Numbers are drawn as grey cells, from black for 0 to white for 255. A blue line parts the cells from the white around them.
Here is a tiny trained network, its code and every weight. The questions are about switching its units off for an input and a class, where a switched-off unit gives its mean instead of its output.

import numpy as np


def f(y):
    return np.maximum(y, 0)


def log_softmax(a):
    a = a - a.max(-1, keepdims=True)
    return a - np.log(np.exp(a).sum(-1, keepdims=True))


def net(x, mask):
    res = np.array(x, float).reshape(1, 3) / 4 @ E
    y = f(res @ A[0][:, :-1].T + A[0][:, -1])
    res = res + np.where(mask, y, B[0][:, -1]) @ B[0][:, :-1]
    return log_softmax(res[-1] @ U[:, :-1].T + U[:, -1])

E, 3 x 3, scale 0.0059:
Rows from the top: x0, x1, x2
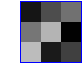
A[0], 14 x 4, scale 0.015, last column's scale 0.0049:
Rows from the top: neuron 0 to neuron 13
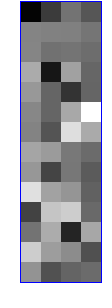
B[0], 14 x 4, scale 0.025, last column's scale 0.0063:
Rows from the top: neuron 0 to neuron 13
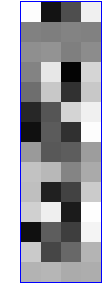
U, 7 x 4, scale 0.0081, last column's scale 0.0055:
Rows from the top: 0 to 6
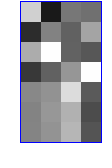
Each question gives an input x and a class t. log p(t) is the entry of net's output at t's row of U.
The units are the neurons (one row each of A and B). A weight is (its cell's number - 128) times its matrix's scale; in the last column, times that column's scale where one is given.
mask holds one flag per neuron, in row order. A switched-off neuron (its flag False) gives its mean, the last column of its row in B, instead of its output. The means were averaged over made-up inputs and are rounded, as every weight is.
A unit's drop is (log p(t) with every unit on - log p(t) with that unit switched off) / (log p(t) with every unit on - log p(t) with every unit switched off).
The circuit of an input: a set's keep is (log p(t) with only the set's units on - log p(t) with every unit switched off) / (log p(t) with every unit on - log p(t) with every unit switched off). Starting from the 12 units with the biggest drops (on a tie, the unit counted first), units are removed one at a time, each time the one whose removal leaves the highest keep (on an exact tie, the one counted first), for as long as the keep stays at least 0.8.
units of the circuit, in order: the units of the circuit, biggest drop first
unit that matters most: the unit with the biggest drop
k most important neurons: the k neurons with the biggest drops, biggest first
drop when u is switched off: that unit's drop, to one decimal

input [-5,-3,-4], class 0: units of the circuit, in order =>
[neuron 9]
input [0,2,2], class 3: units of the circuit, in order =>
[neuron 10; neuron 3; neuron 0]
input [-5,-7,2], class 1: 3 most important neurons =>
[neuron 6; neuron 0; neuron 3]
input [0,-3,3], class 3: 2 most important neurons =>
[neuron 10; neuron 4]
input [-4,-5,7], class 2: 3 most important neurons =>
[neuron 3; neuron 8; neuron 11]
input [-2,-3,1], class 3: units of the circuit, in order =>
[neuron 10; neuron 0; neuron 4]
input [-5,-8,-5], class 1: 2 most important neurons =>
[neuron 6; neuron 0]
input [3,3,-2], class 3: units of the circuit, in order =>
[neuron 10; neuron 3]
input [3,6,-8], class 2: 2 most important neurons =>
[neuron 10; neuron 6]
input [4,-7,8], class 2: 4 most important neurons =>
[neuron 3; neuron 8; neuron 11; neuron 13]
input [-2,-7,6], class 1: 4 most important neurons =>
[neuron 6; neuron 10; neuron 5; neuron 3]
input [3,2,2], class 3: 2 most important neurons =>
[neuron 10; neuron 9]
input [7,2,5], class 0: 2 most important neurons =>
[neuron 0; neuron 10]
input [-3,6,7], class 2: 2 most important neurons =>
[neuron 6; neuron 4]
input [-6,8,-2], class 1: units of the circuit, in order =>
[neuron 11]
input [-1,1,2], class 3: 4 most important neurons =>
[neuron 10; neuron 0; neuron 3; neuron 6]
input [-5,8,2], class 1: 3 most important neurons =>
[neuron 11; neuron 0; neuron 4]
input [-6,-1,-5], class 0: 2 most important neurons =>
[neuron 9; neuron 3]
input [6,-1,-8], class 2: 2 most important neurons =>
[neuron 10; neuron 9]
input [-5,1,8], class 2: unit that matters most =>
neuron 3
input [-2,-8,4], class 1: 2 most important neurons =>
[neuron 6; neuron 3]
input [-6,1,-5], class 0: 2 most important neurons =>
[neuron 9; neuron 3]
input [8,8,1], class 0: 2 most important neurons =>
[neuron 0; neuron 6]
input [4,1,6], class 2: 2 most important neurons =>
[neuron 3; neuron 4]
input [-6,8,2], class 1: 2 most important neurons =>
[neuron 11; neuron 0]
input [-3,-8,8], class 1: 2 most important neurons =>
[neuron 6; neuron 5]
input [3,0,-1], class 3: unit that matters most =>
neuron 9
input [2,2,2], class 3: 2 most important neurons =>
[neuron 10; neuron 3]
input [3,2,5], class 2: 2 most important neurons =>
[neuron 6; neuron 4]
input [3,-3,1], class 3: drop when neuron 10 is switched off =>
0.6
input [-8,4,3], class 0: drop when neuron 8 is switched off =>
0.0
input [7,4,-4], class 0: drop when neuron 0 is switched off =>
1.0
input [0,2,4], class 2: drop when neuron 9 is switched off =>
0.1
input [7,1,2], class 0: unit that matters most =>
neuron 0
